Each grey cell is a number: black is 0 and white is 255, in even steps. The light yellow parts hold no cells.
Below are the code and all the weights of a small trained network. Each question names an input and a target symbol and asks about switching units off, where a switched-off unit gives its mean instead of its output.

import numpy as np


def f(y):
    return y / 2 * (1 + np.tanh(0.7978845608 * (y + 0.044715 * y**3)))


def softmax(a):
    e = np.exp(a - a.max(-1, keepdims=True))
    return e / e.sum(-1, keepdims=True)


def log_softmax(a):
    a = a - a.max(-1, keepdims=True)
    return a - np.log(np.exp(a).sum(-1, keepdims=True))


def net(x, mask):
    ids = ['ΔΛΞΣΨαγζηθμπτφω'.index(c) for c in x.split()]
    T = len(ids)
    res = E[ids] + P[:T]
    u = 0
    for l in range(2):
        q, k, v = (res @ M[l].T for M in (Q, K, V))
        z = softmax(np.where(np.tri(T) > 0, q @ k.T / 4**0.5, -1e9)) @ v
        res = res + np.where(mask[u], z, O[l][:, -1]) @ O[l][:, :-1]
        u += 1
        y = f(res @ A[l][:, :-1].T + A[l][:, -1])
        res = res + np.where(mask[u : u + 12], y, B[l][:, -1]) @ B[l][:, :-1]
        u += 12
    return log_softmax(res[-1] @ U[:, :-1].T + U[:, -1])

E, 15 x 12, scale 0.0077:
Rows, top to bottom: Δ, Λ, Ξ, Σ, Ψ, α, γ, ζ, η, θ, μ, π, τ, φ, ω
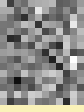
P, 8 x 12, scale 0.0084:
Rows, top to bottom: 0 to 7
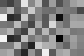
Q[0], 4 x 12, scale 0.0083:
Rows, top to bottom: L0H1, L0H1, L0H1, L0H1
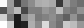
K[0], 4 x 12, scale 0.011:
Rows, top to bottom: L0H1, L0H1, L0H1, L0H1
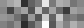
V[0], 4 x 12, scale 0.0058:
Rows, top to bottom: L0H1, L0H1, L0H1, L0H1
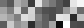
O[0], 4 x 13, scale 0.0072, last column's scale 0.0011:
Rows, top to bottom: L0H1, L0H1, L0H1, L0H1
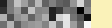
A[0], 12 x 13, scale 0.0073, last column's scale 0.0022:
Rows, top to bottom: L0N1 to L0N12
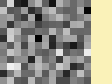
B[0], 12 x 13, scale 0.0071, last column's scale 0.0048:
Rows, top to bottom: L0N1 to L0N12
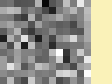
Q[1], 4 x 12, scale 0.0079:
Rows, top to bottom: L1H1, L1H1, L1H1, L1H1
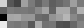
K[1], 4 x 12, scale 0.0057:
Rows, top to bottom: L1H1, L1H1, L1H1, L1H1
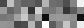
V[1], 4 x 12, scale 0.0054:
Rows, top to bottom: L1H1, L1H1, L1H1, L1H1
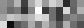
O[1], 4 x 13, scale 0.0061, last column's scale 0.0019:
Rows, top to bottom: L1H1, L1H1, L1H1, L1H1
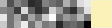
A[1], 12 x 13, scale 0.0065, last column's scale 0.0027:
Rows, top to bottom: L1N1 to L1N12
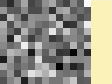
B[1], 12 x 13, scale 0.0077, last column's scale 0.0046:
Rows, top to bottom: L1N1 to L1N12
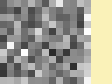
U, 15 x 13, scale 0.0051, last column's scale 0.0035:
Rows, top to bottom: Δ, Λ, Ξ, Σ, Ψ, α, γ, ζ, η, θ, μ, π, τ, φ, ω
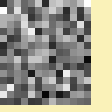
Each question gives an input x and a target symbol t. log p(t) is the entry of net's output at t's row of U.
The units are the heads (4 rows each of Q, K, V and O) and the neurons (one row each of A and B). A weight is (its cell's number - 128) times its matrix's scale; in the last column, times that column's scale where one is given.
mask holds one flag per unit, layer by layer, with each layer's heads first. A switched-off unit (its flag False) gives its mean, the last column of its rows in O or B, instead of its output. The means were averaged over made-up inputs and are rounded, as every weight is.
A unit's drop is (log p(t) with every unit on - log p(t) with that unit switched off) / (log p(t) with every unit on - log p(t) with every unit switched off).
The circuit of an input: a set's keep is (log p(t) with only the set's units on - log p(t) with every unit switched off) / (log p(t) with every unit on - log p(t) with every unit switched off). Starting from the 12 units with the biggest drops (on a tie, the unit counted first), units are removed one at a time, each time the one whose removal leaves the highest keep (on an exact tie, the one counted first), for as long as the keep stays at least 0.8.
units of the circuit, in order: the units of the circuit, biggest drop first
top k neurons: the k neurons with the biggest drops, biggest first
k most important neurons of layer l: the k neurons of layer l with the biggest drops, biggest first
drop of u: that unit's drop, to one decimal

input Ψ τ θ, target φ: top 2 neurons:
[L0N2, L0N12]
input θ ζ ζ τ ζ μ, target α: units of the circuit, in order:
[L0H1, L1N5]
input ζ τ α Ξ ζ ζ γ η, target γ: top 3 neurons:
[L0N6, L0N1, L0N7]
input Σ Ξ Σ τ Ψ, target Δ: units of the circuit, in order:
[L0N8, L0N1]
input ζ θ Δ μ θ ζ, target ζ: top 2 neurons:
[L1N11, L0N6]
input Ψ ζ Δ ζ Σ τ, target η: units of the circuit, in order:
[L1H1, L0N6, L0H1, L1N12]
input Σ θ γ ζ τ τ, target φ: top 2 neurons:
[L0N2, L0N12]
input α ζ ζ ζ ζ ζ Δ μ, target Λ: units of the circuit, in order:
[L0H1, L1N4, L1N10]
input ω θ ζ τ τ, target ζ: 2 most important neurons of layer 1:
[L1N11, L1N3]
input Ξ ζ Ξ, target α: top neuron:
[L0N10]
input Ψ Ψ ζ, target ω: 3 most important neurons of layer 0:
[L0N1, L0N8, L0N10]
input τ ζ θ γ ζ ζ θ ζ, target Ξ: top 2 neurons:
[L1N3, L0N5]
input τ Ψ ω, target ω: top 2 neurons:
[L0N1, L1N2]
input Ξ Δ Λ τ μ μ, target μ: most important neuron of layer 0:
[L0N2]
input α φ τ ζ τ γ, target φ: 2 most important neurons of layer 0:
[L0N2, L0N9]
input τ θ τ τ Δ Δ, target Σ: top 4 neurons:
[L1N10, L1N8, L0N4, L0N11]
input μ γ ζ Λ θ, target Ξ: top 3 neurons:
[L0N6, L1N3, L1N12]
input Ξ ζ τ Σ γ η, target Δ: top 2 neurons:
[L0N1, L1N1]
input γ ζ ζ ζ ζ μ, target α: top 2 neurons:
[L0N10, L1N5]
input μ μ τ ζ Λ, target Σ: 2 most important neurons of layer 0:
[L0N10, L0N11]
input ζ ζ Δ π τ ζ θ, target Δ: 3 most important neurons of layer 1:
[L1N1, L1N7, L1N8]
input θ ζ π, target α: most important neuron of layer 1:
[L1N5]
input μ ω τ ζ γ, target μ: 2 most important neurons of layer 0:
[L0N1, L0N9]
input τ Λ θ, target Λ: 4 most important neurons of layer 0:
[L0N9, L0N10, L0N1, L0N6]
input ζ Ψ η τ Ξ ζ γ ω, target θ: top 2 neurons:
[L0N7, L1N4]
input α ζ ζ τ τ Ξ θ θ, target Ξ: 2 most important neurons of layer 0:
[L0N6, L0N12]
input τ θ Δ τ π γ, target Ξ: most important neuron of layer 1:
[L1N8]
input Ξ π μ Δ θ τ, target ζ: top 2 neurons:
[L1N11, L0N6]
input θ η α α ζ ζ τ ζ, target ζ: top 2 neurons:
[L1N11, L0N12]
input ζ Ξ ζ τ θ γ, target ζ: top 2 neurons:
[L0N6, L1N11]
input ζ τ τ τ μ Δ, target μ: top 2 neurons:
[L1N6, L0N2]
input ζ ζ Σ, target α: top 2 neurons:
[L0N10, L1N5]
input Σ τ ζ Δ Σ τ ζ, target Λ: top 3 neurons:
[L0N11, L0N5, L1N10]
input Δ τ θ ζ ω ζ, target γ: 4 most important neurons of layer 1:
[L1N6, L1N10, L1N8, L1N2]
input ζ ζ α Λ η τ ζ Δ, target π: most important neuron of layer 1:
[L1N10]
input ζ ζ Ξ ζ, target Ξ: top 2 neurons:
[L1N8, L0N5]
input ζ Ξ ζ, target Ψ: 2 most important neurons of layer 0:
[L0N1, L0N11]
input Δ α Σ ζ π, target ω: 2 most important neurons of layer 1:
[L1N2, L1N4]
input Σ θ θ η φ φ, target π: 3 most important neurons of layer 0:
[L0N7, L0N10, L0N11]
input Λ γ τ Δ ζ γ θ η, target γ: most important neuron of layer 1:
[L1N2]
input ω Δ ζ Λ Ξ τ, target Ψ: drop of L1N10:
0.2
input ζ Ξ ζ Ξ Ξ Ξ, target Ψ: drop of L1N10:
0.2
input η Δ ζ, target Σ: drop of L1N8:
0.5
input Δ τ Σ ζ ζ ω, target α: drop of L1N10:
0.0
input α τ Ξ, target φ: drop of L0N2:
0.3
